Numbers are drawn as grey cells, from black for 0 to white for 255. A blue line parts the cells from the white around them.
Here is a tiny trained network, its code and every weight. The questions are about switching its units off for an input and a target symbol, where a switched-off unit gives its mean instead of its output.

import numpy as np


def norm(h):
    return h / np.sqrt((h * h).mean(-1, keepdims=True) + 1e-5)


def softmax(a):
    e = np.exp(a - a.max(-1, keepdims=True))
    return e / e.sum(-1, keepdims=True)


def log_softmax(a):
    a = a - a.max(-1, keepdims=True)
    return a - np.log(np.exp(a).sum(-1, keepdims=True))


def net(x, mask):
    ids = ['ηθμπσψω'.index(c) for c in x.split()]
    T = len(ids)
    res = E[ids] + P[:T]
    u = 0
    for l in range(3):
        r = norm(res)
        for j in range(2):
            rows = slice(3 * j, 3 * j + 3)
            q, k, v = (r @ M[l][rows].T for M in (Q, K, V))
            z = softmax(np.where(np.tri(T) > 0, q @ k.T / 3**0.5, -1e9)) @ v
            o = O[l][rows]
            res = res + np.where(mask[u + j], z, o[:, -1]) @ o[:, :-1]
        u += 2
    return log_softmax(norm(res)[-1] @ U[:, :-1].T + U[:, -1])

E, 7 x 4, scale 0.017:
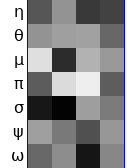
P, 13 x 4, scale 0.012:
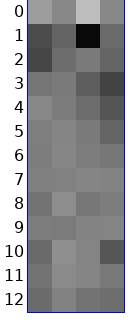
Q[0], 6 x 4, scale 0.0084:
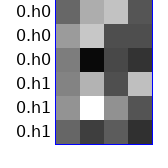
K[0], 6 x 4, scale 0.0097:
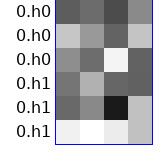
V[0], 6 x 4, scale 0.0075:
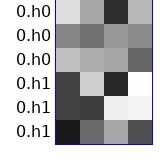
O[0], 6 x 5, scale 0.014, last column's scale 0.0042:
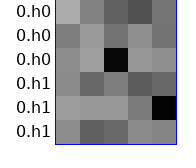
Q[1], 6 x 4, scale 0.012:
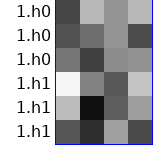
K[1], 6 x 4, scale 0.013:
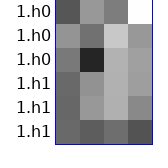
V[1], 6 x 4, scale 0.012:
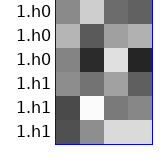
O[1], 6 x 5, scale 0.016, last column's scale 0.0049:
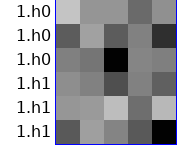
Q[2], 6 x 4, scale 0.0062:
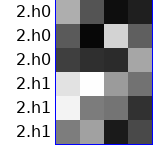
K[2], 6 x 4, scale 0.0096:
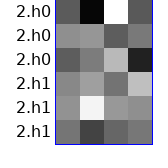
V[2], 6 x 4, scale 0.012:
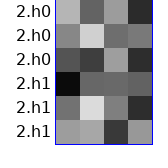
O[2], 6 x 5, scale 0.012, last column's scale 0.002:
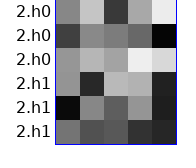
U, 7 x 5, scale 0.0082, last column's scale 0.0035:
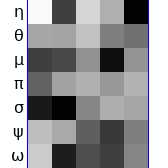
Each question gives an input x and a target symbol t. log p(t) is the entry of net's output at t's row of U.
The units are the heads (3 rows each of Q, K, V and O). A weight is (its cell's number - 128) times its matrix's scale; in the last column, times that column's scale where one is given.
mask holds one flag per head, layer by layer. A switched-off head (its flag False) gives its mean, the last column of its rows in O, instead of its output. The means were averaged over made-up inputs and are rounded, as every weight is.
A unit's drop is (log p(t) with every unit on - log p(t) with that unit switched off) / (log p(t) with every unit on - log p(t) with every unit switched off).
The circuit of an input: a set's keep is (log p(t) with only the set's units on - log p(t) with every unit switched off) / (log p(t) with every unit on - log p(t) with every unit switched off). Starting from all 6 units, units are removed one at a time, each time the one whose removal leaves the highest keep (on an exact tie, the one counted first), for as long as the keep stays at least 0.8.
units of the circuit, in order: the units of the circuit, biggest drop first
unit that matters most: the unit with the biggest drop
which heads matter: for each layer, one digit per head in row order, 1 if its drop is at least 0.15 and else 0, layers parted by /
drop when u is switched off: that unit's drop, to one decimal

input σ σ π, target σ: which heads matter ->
00 / 11 / 01
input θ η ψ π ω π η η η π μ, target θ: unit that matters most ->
1.h0
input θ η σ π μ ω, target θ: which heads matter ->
10 / 10 / 00
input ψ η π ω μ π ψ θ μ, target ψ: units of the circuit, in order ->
2.h1; 1.h1; 0.h0
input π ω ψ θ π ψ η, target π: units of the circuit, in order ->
2.h1; 1.h1; 0.h0; 1.h0
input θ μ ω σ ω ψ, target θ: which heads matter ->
10 / 10 / 00
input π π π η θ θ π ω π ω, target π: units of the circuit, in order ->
0.h0; 1.h1; 2.h1
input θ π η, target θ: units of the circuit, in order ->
1.h0; 0.h0
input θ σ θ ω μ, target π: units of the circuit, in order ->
0.h1; 1.h1; 2.h1
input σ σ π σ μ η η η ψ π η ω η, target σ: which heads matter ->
10 / 11 / 00
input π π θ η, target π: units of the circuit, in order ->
0.h0; 2.h1; 1.h0
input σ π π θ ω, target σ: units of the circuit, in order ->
2.h1; 1.h1
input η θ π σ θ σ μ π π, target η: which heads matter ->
00 / 00 / 01
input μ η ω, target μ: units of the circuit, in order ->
0.h1; 2.h0; 1.h1
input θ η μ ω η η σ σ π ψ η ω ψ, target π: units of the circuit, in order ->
2.h1; 1.h1; 0.h1
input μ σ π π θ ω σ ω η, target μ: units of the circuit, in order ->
1.h0; 0.h1; 2.h0; 0.h0
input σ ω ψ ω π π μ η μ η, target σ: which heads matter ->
10 / 11 / 01
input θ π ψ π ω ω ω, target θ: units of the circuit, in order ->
1.h0; 0.h0
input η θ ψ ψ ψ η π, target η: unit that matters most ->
0.h1
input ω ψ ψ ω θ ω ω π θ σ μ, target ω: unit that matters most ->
1.h0
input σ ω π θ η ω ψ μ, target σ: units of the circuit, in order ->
0.h0; 1.h0
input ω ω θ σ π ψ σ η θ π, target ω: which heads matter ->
10 / 10 / 00
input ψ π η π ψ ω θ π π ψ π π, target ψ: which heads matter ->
10 / 10 / 01
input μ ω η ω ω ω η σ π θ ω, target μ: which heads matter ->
11 / 11 / 10
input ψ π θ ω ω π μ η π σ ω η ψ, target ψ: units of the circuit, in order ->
0.h0; 1.h1
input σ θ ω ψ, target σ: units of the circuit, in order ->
0.h0; 1.h1; 2.h1
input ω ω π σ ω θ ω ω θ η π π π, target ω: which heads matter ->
11 / 10 / 00
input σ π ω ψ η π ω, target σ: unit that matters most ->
0.h0
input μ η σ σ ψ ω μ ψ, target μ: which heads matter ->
01 / 11 / 10
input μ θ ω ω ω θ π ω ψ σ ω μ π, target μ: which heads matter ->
01 / 01 / 10
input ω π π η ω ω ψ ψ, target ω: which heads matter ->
11 / 11 / 00
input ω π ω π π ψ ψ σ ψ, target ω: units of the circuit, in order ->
0.h1; 1.h0; 0.h0; 2.h1
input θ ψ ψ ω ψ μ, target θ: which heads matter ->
00 / 10 / 00
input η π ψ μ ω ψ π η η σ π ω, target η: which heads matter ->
01 / 00 / 01
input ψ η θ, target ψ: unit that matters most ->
0.h0
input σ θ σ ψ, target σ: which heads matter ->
10 / 11 / 00
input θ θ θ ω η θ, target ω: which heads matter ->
11 / 10 / 00
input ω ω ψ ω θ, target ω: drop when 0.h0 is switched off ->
0.1
